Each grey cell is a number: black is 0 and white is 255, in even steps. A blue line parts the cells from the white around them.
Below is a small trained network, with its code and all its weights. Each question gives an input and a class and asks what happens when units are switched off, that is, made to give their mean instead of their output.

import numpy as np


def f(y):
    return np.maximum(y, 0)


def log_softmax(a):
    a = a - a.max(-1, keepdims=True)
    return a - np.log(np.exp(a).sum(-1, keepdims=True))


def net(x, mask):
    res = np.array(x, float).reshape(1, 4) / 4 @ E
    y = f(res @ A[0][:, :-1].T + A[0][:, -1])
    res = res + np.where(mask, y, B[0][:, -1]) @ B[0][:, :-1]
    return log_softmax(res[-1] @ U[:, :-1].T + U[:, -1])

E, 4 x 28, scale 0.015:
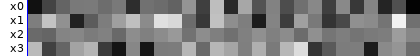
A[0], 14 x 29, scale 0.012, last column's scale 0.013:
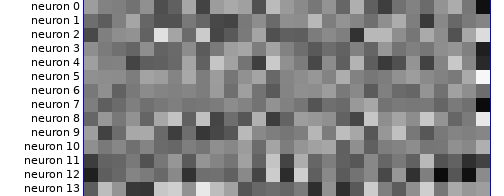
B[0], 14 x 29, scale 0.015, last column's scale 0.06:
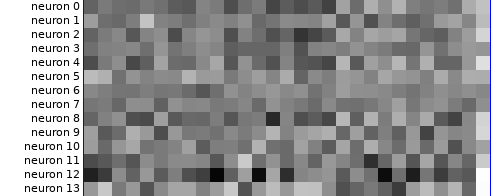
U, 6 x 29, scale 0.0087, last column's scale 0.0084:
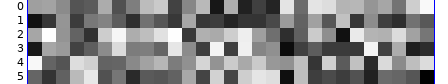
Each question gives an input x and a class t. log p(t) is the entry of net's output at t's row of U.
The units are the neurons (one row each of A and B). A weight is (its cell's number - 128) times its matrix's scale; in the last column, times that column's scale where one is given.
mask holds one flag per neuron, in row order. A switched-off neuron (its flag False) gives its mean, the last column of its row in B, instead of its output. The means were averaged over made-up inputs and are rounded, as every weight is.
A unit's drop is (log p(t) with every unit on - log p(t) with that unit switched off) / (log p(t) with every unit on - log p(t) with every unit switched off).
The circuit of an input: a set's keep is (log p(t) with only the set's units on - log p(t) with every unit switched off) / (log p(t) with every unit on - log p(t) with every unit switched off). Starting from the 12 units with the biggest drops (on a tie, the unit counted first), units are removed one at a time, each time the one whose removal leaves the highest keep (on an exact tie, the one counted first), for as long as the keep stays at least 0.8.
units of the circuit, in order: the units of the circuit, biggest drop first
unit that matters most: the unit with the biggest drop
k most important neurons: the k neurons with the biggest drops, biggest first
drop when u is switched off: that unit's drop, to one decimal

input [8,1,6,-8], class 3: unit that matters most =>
neuron 13
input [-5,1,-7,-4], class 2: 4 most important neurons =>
[neuron 13; neuron 4; neuron 12; neuron 0]
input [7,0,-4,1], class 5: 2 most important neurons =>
[neuron 4; neuron 8]
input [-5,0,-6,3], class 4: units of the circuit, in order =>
[neuron 12; neuron 8]
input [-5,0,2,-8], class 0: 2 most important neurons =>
[neuron 2; neuron 8]
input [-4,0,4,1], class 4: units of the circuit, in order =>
[neuron 12; neuron 4]
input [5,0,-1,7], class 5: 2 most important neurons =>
[neuron 9; neuron 8]
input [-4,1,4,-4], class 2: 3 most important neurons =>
[neuron 13; neuron 12; neuron 4]
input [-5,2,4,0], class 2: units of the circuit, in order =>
[neuron 12; neuron 2]
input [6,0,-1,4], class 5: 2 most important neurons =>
[neuron 8; neuron 2]
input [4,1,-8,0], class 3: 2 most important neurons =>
[neuron 2; neuron 8]
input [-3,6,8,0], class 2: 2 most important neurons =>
[neuron 13; neuron 12]
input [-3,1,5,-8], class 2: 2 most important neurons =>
[neuron 13; neuron 4]
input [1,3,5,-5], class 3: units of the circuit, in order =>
[neuron 13]
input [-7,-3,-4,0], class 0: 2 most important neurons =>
[neuron 12; neuron 13]
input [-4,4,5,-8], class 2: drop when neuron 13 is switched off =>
1.1
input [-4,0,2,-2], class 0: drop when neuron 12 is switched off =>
0.5
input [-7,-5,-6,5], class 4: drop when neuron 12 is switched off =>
0.3
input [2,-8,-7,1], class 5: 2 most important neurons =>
[neuron 9; neuron 4]
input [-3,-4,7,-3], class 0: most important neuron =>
[neuron 12]
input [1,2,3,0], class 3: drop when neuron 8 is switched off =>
0.4
